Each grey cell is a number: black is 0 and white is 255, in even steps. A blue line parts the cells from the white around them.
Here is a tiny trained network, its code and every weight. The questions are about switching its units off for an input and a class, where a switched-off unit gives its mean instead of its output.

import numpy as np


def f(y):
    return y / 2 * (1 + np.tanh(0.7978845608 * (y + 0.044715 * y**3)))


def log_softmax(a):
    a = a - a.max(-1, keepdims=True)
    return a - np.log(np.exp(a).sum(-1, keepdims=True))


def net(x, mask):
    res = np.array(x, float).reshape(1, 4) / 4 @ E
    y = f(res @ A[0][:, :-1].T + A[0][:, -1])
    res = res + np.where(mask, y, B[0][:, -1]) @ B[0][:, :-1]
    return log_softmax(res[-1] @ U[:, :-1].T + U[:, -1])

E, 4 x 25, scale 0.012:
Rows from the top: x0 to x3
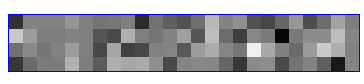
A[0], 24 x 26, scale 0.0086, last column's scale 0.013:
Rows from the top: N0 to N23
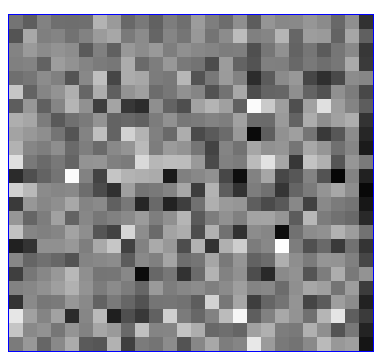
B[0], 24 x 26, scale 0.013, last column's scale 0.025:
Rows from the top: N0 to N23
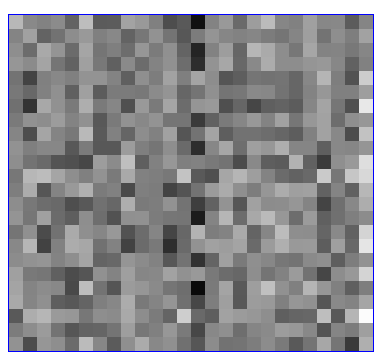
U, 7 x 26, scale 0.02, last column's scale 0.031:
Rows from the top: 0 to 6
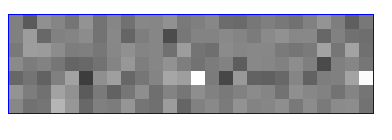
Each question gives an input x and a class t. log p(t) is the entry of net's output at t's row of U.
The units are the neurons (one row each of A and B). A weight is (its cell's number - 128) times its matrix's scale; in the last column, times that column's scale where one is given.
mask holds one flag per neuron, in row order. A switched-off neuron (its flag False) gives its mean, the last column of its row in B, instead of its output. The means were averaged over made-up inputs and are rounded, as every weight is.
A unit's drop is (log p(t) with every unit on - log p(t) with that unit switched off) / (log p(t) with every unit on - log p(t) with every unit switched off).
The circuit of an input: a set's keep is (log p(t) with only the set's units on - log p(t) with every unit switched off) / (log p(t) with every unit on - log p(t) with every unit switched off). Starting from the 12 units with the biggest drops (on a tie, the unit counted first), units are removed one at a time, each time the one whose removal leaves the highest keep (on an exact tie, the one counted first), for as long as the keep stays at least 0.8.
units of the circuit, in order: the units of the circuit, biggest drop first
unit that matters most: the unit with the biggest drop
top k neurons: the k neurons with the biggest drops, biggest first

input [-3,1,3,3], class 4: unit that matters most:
N21
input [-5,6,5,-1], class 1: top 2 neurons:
N15; N12
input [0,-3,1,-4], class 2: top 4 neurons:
N15; N21; N12; N4
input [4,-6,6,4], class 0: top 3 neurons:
N6; N15; N23
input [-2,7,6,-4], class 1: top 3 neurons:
N15; N12; N4
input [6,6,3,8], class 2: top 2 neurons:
N11; N16
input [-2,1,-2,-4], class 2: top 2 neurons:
N6; N21
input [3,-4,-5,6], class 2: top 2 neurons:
N11; N6
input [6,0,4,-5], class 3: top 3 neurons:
N18; N11; N13
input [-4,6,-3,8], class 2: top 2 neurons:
N11; N16
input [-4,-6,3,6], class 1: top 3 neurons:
N16; N21; N1
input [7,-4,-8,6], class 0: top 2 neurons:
N4; N8
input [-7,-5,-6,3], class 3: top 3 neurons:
N10; N6; N22
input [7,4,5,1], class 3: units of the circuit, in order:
N18
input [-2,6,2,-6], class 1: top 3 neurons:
N15; N12; N11
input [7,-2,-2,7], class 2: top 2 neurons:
N11; N10
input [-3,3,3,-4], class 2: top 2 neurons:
N16; N21
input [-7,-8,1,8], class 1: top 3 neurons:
N16; N21; N1
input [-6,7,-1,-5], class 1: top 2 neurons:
N15; N12
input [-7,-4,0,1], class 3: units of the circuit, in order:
N10
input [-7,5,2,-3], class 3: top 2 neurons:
N10; N16
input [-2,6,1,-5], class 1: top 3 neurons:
N15; N12; N11
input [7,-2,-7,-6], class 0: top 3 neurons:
N4; N8; N10
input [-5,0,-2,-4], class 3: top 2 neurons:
N10; N11
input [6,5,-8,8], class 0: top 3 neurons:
N4; N8; N21
